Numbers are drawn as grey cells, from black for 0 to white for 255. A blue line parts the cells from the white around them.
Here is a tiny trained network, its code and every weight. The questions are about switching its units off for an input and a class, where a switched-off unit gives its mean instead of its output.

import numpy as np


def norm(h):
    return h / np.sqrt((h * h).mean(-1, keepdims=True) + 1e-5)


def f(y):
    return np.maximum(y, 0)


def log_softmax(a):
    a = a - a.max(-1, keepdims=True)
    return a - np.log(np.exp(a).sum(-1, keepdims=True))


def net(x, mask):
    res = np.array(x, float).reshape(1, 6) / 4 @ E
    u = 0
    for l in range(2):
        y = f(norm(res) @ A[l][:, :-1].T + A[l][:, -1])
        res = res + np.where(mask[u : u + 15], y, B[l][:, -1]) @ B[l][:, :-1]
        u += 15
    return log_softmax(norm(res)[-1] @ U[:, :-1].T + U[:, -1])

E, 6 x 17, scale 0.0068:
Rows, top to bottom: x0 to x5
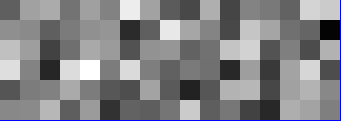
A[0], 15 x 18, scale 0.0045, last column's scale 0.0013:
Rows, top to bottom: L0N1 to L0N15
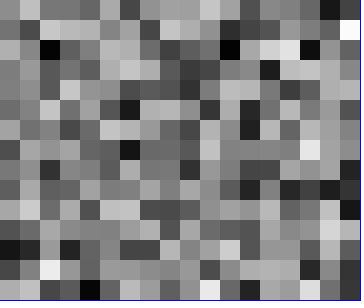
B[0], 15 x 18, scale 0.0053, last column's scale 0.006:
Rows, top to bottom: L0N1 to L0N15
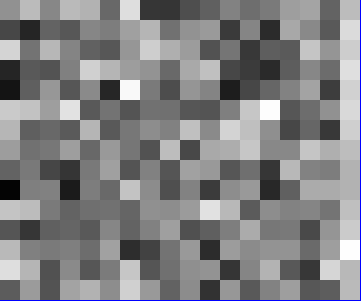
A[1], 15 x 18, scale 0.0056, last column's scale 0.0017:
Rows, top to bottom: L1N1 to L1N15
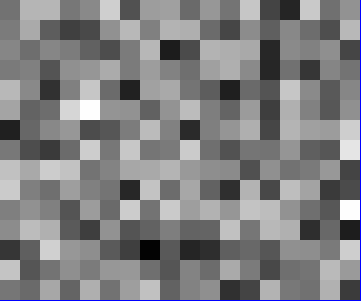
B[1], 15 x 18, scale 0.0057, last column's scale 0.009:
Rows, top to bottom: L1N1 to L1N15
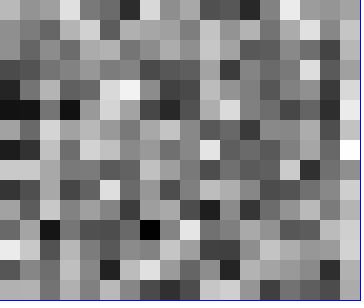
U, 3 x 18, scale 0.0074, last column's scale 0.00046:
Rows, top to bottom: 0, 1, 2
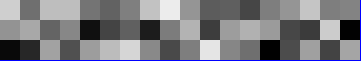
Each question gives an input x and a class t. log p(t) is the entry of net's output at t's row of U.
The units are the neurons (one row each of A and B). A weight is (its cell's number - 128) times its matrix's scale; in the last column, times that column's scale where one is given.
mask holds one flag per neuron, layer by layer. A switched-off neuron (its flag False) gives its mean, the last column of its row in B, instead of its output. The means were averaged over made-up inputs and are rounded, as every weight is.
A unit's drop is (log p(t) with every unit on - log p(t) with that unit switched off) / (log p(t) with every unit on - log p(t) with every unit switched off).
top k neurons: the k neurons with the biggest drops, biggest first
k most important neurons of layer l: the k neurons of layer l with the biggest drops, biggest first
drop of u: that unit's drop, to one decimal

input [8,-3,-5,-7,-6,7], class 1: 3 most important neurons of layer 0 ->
(L0N4; L0N13; L0N5)
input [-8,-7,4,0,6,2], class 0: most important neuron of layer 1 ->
(L1N13)
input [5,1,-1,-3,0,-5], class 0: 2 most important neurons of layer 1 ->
(L1N11; L1N6)
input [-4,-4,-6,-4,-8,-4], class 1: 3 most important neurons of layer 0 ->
(L0N13; L0N4; L0N5)
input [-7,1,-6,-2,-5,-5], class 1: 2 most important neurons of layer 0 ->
(L0N4; L0N13)
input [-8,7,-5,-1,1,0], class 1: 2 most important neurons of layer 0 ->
(L0N4; L0N5)
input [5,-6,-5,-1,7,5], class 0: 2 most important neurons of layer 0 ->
(L0N8; L0N5)
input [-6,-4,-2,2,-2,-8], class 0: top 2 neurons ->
(L0N3; L1N6)
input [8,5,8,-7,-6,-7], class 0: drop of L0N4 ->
-0.1
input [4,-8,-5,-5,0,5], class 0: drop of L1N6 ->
0.5
